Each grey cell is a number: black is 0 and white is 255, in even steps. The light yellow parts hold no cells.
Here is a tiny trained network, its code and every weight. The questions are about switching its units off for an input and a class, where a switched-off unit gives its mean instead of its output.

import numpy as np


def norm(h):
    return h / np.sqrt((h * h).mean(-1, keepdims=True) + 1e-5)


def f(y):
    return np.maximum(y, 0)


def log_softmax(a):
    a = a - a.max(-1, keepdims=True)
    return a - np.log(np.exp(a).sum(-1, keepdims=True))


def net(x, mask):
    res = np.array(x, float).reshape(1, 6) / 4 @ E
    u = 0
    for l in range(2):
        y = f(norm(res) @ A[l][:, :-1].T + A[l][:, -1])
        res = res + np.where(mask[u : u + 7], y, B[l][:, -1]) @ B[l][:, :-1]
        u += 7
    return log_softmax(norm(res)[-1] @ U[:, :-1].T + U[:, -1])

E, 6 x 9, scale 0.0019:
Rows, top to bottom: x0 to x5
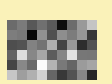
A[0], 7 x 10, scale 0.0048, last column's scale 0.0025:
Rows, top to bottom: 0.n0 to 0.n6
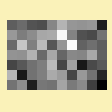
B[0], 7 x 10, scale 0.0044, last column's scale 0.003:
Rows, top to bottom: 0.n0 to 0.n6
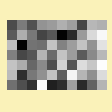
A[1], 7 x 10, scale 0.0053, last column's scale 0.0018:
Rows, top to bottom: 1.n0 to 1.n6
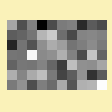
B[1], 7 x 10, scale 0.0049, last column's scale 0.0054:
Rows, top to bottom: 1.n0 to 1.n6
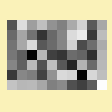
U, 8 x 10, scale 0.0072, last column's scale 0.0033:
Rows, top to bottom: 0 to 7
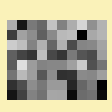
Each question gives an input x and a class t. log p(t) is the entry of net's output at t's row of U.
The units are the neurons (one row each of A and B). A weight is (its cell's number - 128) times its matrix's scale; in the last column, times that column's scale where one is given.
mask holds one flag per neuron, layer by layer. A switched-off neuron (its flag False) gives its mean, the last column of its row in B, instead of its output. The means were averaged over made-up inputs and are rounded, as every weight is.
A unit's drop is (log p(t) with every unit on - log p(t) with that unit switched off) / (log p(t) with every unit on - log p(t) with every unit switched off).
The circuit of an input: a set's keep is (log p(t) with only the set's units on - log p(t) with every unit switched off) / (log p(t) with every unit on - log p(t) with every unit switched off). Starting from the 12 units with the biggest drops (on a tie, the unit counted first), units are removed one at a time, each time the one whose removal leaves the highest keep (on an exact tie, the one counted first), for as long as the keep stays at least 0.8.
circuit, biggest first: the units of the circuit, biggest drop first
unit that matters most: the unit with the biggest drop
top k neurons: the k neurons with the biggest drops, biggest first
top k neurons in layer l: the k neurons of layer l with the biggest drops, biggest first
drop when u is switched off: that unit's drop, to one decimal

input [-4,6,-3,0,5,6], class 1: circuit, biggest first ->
(1.n5; 0.n4)
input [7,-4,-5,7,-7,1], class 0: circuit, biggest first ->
(0.n2; 0.n1)
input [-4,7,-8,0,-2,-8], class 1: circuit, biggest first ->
(0.n0; 1.n2)
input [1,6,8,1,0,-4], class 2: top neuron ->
(0.n4)
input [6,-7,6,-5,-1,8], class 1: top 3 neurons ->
(1.n5; 0.n1; 0.n2)
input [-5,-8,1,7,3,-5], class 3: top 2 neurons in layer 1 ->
(1.n3; 1.n5)
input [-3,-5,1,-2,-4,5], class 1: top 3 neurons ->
(1.n5; 0.n0; 0.n4)
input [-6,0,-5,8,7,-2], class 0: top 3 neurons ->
(0.n2; 0.n4; 1.n0)
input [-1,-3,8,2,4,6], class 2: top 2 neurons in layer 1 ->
(1.n2; 1.n6)
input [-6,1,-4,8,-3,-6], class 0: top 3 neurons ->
(0.n2; 1.n5; 0.n4)
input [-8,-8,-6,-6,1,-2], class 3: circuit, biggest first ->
(1.n3; 0.n4)
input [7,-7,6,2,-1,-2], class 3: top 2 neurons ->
(1.n3; 0.n1)
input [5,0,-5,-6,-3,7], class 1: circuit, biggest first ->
(1.n5; 0.n1; 0.n4)
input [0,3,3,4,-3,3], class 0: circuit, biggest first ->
(0.n2)
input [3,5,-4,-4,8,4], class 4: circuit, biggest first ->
(1.n1; 0.n4; 1.n3)
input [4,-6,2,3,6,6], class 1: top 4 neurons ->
(1.n5; 0.n1; 0.n5; 0.n0)
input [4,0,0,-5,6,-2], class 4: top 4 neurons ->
(1.n1; 0.n2; 1.n2; 0.n1)
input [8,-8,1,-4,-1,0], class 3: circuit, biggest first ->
(1.n3; 0.n1; 0.n3; 0.n2)
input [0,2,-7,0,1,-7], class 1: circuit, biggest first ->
(0.n0; 1.n2)
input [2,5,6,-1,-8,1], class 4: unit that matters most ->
1.n0
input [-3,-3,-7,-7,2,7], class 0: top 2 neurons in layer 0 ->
(0.n5; 0.n4)
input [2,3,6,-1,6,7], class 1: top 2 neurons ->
(1.n5; 0.n1)
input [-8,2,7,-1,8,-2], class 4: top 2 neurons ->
(1.n1; 1.n2)
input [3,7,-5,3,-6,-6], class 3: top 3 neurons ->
(0.n6; 1.n5; 0.n4)
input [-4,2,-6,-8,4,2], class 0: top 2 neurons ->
(0.n5; 0.n4)
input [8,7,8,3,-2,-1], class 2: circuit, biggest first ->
(0.n4; 1.n6)
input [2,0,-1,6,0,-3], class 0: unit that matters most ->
0.n2
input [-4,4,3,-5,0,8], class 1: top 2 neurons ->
(1.n5; 0.n2)
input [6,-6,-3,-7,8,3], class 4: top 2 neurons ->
(1.n1; 0.n2)
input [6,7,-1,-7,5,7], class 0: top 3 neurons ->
(0.n5; 1.n3; 1.n1)
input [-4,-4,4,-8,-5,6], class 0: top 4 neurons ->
(0.n5; 1.n6; 1.n2; 0.n6)
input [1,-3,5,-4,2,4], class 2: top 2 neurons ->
(0.n4; 0.n2)
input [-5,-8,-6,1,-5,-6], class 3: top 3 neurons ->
(1.n3; 0.n4; 1.n5)
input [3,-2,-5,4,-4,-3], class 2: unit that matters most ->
0.n5
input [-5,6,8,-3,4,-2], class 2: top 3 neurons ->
(0.n4; 1.n6; 1.n3)
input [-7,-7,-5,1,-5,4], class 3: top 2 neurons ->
(1.n3; 0.n4)
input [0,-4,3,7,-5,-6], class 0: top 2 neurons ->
(0.n2; 1.n5)
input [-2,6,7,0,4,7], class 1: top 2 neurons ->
(1.n5; 1.n3)
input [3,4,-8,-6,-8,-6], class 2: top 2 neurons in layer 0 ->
(0.n2; 0.n0)
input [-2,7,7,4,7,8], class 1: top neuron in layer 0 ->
(0.n5)
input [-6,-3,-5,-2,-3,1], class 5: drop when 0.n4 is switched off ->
0.2
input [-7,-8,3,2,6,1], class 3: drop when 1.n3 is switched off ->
1.3
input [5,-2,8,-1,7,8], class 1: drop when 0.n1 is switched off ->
0.3
